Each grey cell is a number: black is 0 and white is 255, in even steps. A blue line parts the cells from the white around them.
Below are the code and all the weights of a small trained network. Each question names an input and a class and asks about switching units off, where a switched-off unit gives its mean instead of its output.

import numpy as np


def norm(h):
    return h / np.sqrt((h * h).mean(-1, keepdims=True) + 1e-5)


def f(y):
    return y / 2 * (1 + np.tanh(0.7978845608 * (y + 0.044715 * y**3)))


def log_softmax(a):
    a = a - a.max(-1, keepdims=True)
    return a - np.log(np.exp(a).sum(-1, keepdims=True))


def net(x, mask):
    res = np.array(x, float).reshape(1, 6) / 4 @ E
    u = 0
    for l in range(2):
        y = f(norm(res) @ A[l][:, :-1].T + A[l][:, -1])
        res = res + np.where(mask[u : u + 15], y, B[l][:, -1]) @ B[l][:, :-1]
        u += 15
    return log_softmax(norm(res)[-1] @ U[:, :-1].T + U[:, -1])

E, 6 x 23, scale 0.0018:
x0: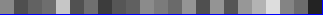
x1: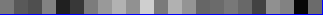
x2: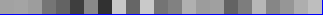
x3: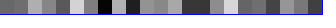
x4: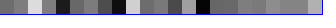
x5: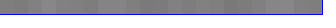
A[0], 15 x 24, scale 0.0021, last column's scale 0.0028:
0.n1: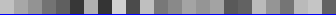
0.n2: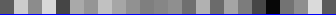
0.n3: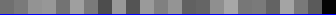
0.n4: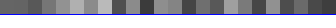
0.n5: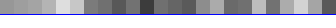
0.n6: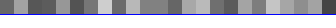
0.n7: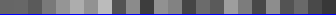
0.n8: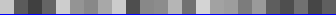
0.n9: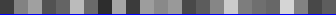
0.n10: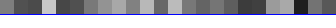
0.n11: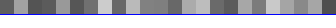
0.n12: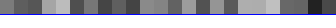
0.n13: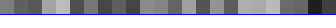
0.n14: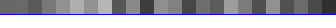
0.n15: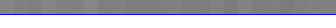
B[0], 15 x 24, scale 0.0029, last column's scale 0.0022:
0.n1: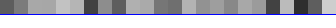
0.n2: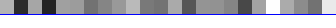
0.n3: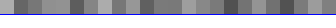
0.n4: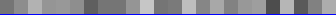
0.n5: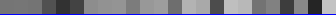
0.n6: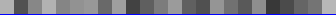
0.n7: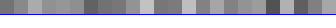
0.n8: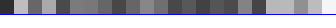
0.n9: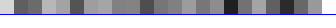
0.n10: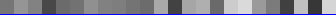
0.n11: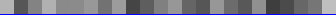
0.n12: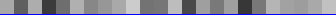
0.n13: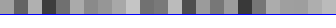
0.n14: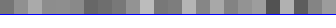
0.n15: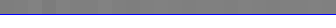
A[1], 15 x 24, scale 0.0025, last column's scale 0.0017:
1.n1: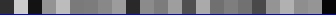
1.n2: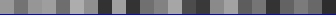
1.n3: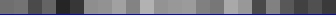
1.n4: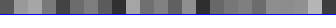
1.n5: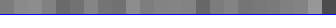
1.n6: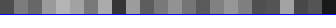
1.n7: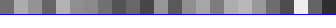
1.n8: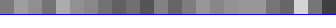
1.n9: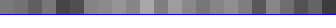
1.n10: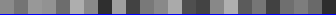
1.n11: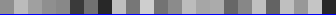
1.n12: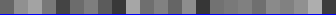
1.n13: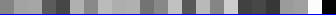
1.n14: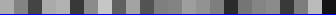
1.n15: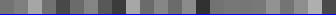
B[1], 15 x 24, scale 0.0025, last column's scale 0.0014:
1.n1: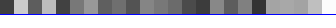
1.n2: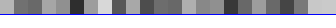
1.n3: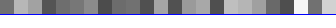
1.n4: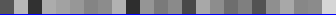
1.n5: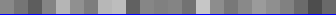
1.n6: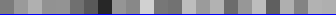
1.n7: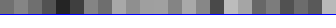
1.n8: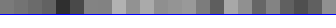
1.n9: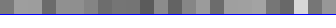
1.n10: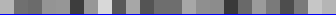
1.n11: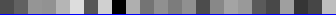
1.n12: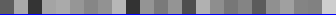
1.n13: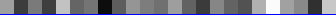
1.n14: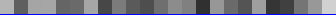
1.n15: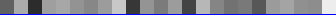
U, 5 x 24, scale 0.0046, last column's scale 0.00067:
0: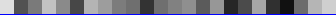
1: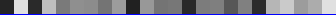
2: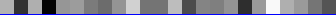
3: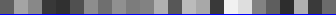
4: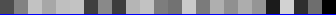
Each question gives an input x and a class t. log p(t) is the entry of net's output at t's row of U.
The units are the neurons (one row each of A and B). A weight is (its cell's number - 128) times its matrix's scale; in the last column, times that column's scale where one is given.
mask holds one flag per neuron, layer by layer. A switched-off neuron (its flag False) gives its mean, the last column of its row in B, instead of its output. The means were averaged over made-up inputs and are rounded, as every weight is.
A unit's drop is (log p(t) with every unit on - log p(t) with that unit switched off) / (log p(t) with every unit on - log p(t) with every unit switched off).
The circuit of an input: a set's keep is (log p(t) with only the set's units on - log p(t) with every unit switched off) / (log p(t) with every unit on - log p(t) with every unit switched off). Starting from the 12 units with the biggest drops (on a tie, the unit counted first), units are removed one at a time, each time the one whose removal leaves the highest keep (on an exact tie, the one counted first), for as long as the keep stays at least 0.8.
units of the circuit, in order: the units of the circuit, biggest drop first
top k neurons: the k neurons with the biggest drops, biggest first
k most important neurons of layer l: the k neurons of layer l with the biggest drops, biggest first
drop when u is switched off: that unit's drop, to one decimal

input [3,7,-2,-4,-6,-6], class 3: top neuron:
[0.n10]
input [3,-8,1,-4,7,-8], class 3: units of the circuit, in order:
[0.n5; 1.n7]
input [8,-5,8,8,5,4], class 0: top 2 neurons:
[0.n9; 0.n2]
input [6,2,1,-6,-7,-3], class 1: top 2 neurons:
[0.n8; 0.n9]
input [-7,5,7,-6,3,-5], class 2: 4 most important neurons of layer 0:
[0.n2; 0.n9; 0.n4; 0.n7]
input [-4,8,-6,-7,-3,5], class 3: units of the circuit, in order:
[0.n10; 1.n3]
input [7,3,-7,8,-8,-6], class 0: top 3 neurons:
[0.n9; 1.n2; 1.n10]
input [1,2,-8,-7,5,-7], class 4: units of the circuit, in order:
[0.n4; 0.n7]
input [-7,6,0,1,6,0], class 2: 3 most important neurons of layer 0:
[0.n2; 0.n8; 0.n5]
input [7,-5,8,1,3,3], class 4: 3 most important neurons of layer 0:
[0.n1; 0.n2; 0.n10]
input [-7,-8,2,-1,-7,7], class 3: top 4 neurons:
[0.n5; 1.n7; 0.n12; 0.n13]
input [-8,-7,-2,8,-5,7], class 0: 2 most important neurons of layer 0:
[0.n9; 0.n12]
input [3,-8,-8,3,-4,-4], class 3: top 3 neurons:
[0.n5; 1.n7; 0.n1]
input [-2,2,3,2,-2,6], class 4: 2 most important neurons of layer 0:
[0.n1; 0.n5]
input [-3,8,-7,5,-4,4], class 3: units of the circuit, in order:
[0.n10]
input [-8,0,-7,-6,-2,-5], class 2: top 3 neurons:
[0.n2; 1.n13; 0.n9]
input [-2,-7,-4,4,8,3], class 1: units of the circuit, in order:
[1.n4; 1.n15]
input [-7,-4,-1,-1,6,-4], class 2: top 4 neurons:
[0.n2; 1.n13; 0.n8; 1.n1]
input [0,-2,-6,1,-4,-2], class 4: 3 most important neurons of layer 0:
[0.n4; 0.n7; 0.n14]
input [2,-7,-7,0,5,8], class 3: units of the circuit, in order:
[0.n5]
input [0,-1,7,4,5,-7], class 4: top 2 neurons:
[0.n1; 1.n11]
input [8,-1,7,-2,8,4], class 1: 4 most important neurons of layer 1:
[1.n4; 1.n15; 1.n12; 1.n13]
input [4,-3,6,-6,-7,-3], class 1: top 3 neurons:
[0.n8; 0.n9; 1.n1]
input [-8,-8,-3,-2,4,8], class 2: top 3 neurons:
[0.n2; 1.n13; 0.n10]
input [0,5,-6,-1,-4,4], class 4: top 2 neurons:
[0.n4; 0.n7]
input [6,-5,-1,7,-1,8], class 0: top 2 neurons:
[0.n9; 0.n2]
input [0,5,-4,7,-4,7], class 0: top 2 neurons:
[0.n9; 0.n5]
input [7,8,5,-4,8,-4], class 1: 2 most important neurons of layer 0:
[0.n5; 0.n2]
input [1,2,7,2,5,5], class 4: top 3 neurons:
[0.n1; 1.n11; 0.n8]
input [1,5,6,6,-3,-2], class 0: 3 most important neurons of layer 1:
[1.n2; 1.n10; 1.n6]
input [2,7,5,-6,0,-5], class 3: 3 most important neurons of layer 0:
[0.n10; 0.n9; 0.n3]
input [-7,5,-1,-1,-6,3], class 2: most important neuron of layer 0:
[0.n2]
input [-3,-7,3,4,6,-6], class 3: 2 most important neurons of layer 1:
[1.n7; 1.n8]
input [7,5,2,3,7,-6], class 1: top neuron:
[0.n2]
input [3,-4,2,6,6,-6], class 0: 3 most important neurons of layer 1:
[1.n2; 1.n10; 1.n1]
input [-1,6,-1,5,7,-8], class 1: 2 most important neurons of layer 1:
[1.n4; 1.n15]
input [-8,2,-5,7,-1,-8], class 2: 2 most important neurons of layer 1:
[1.n13; 1.n14]
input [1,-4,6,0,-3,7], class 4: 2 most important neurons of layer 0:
[0.n1; 0.n10]
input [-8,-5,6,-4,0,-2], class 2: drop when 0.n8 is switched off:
0.0
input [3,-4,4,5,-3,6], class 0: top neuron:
[0.n10]
